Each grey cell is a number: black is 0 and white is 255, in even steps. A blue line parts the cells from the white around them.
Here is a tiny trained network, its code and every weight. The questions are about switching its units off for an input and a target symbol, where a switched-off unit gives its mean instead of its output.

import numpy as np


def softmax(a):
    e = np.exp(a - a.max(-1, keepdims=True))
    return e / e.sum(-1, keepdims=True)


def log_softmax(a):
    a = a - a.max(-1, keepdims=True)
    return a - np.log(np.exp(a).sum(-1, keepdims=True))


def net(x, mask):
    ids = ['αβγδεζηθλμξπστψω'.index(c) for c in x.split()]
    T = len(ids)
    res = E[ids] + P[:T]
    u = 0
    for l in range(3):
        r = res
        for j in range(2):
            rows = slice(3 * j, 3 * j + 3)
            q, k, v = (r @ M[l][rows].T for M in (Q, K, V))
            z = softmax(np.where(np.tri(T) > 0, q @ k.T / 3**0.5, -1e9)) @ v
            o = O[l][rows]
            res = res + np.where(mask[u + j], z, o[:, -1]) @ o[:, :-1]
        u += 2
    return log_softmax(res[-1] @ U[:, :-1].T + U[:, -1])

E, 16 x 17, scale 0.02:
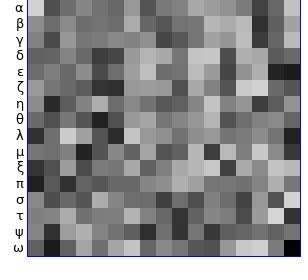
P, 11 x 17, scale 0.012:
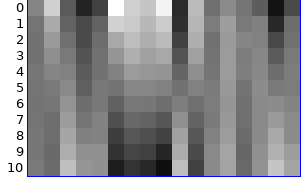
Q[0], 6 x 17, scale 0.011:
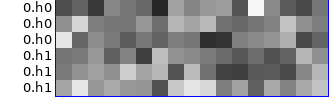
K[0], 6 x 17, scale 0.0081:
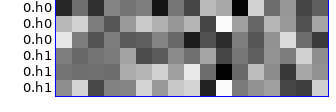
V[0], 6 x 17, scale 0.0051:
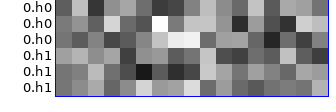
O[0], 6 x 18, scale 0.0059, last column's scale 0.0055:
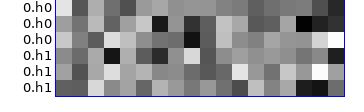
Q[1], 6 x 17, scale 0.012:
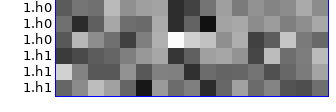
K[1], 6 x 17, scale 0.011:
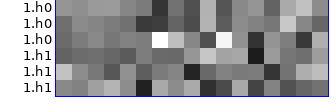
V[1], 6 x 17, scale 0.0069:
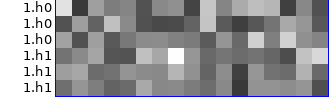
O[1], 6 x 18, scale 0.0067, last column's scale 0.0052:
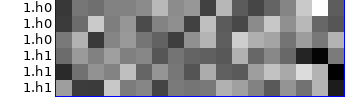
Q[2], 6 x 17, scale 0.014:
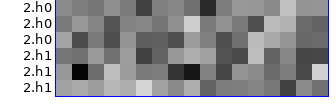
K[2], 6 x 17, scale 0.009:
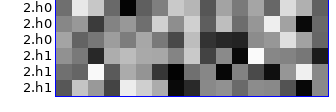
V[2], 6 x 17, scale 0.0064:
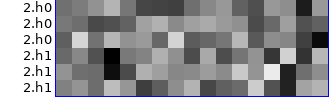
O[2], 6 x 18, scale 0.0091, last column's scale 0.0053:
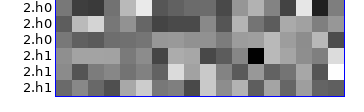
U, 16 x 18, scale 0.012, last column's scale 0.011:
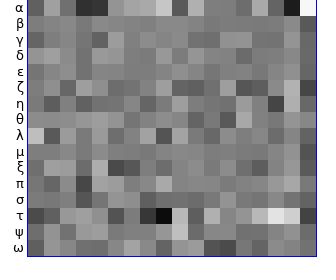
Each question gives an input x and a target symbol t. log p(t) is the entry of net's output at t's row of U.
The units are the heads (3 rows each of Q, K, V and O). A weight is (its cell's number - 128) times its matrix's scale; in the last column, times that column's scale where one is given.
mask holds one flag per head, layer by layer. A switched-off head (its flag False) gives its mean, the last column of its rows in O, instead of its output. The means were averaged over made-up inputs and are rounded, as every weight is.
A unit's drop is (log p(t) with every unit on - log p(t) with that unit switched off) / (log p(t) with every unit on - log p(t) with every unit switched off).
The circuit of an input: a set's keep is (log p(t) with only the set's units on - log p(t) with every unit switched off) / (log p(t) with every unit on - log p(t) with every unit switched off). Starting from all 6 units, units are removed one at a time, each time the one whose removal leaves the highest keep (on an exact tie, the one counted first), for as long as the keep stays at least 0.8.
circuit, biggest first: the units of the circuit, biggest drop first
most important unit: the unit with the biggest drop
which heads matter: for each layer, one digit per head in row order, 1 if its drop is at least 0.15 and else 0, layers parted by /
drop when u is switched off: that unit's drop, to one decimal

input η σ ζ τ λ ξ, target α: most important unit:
1.h1
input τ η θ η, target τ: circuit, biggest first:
(2.h0 1.h0 1.h1)
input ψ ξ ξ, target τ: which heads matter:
11 / 00 / 10
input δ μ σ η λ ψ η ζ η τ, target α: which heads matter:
10 / 00 / 10
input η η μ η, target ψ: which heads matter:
00 / 10 / 01
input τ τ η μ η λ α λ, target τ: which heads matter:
00 / 00 / 01
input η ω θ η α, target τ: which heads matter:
10 / 11 / 11
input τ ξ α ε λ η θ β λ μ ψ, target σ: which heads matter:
01 / 00 / 11
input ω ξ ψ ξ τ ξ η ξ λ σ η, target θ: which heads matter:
00 / 00 / 01
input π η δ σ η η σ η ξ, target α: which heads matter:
10 / 01 / 00
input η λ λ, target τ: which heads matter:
10 / 01 / 01
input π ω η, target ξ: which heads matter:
01 / 01 / 10
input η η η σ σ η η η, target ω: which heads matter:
00 / 10 / 10
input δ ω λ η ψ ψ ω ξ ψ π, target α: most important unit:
0.h0
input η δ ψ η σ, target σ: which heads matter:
01 / 11 / 11
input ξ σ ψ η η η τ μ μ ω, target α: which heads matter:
11 / 00 / 10
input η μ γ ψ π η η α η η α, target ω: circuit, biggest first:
(2.h0 1.h0)
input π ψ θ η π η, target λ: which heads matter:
10 / 00 / 01
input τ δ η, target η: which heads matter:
00 / 00 / 11
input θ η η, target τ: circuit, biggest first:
(2.h0)
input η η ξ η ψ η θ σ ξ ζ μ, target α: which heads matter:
10 / 00 / 10
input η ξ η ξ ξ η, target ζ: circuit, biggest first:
(2.h1 1.h0)
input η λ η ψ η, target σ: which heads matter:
00 / 00 / 11
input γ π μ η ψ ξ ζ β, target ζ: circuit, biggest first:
(2.h1 1.h0)
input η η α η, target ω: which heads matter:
01 / 10 / 00
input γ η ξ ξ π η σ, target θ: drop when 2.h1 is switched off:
0.8
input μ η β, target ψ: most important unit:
1.h0
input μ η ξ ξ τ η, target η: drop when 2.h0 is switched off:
0.7
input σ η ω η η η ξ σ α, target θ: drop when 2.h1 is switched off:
0.7
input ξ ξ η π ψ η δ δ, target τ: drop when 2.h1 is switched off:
0.0
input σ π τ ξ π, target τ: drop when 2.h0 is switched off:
0.1
